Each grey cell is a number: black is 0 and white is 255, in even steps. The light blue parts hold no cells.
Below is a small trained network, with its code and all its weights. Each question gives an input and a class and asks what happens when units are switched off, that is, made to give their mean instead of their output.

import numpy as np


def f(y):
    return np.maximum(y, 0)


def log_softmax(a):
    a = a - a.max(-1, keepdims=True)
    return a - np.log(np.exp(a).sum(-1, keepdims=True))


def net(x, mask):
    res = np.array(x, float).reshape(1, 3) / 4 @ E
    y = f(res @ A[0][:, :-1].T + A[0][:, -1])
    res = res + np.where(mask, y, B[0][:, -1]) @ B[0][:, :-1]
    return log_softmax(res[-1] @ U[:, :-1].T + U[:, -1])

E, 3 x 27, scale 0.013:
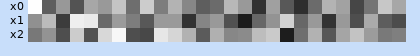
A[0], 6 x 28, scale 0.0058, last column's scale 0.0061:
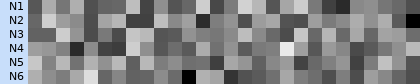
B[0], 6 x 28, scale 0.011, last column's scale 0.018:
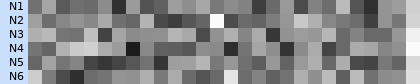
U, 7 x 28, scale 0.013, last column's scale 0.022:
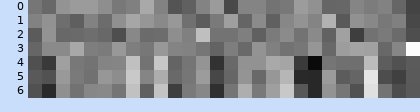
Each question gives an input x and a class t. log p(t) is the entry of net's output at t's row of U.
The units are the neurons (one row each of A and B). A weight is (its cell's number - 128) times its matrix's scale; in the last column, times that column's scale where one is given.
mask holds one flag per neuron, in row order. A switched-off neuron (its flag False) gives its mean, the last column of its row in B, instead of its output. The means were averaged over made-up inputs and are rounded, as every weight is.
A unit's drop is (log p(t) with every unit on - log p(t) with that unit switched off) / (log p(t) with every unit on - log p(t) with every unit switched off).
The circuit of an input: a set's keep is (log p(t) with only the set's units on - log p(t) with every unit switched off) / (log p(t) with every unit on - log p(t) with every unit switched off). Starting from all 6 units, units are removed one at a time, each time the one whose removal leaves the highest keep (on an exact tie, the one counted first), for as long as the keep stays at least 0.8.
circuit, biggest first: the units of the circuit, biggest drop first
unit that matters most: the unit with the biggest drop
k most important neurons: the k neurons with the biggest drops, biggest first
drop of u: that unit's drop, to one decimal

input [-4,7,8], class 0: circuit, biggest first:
N2
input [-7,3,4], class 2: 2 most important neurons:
N1, N4
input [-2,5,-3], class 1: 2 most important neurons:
N6, N2
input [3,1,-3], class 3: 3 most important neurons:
N2, N1, N4
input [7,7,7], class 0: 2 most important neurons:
N2, N3
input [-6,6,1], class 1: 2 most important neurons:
N6, N5
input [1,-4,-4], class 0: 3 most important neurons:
N4, N6, N1
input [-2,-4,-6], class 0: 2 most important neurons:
N4, N6
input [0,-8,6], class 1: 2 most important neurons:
N4, N3
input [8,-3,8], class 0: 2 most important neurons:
N2, N1
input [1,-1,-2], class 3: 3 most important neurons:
N2, N6, N1
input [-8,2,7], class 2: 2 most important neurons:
N1, N4
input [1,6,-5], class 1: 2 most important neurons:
N6, N2
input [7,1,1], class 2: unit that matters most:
N5
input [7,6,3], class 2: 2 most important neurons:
N5, N3
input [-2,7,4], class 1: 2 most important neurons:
N6, N4
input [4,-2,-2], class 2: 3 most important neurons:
N5, N6, N2
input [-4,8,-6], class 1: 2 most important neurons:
N6, N2
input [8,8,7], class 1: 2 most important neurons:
N6, N4
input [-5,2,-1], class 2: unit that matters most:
N1
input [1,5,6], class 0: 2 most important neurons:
N2, N3
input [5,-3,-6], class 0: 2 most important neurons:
N4, N1
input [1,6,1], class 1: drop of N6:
0.5
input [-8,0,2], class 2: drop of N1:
0.2
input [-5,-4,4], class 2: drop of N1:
0.7
